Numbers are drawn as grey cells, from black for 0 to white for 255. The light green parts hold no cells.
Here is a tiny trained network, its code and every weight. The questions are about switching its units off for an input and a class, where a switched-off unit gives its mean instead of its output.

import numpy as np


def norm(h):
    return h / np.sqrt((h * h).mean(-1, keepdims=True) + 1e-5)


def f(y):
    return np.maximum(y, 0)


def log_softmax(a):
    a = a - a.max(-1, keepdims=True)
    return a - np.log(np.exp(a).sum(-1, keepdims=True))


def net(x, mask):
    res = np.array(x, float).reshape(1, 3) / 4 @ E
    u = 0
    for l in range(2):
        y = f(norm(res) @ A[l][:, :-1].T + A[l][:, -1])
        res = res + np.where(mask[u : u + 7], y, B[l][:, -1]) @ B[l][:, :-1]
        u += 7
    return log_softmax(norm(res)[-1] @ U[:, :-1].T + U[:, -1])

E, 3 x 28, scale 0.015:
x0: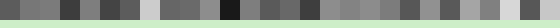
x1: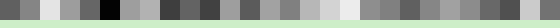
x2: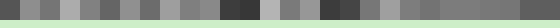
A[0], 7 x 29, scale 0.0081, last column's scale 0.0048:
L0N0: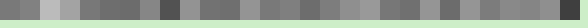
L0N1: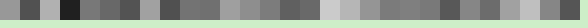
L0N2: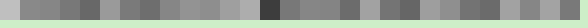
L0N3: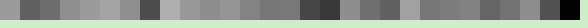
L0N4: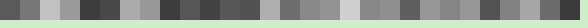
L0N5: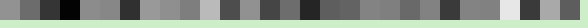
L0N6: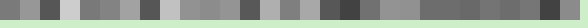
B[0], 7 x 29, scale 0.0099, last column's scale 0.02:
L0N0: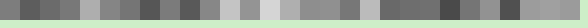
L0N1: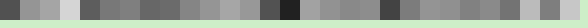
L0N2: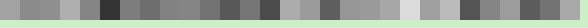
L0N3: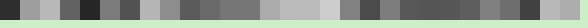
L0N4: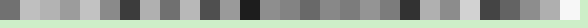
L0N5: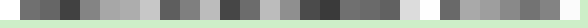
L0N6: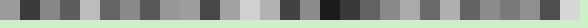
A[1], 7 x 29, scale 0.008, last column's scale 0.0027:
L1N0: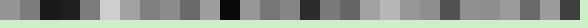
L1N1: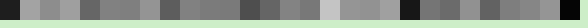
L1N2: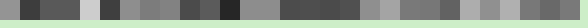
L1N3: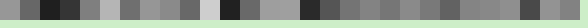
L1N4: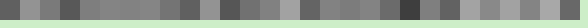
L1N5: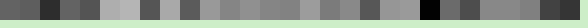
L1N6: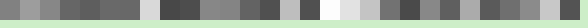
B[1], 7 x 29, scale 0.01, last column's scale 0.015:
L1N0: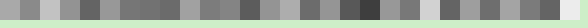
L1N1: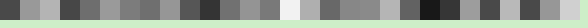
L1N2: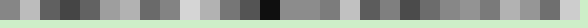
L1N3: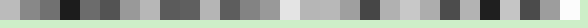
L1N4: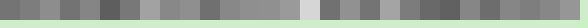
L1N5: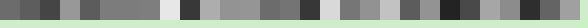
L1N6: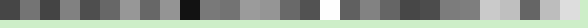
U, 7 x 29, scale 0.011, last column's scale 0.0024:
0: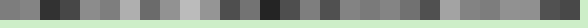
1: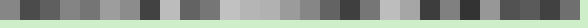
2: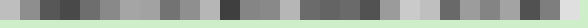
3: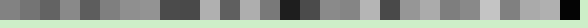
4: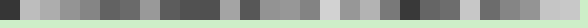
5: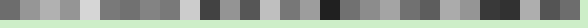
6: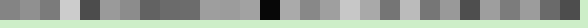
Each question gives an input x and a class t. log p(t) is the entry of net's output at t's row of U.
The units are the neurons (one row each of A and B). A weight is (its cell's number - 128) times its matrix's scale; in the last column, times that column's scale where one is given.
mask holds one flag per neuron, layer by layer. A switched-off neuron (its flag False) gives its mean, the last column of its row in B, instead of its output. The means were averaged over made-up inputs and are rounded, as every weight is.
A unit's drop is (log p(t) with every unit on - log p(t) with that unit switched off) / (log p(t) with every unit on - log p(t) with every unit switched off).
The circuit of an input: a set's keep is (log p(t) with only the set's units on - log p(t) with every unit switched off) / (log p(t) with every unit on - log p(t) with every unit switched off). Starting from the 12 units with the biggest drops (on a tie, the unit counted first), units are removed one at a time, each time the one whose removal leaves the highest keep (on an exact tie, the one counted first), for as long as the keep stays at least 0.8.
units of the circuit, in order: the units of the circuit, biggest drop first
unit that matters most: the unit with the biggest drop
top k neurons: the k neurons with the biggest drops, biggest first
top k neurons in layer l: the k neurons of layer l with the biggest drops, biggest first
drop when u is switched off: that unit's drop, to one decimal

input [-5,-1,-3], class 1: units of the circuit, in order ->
[L0N4; L0N5]
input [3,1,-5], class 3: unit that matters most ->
L0N1
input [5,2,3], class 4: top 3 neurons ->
[L0N4; L0N6; L1N6]
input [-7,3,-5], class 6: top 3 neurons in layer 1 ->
[L1N1; L1N0; L1N4]
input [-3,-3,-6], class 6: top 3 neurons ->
[L0N5; L1N3; L0N4]
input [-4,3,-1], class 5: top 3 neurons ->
[L0N3; L1N6; L1N3]
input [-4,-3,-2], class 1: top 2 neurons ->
[L0N5; L0N4]
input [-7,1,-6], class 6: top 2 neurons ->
[L0N4; L0N6]
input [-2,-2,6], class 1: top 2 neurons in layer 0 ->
[L0N4; L0N5]
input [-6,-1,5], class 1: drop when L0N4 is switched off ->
0.2
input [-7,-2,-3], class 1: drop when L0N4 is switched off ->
0.3
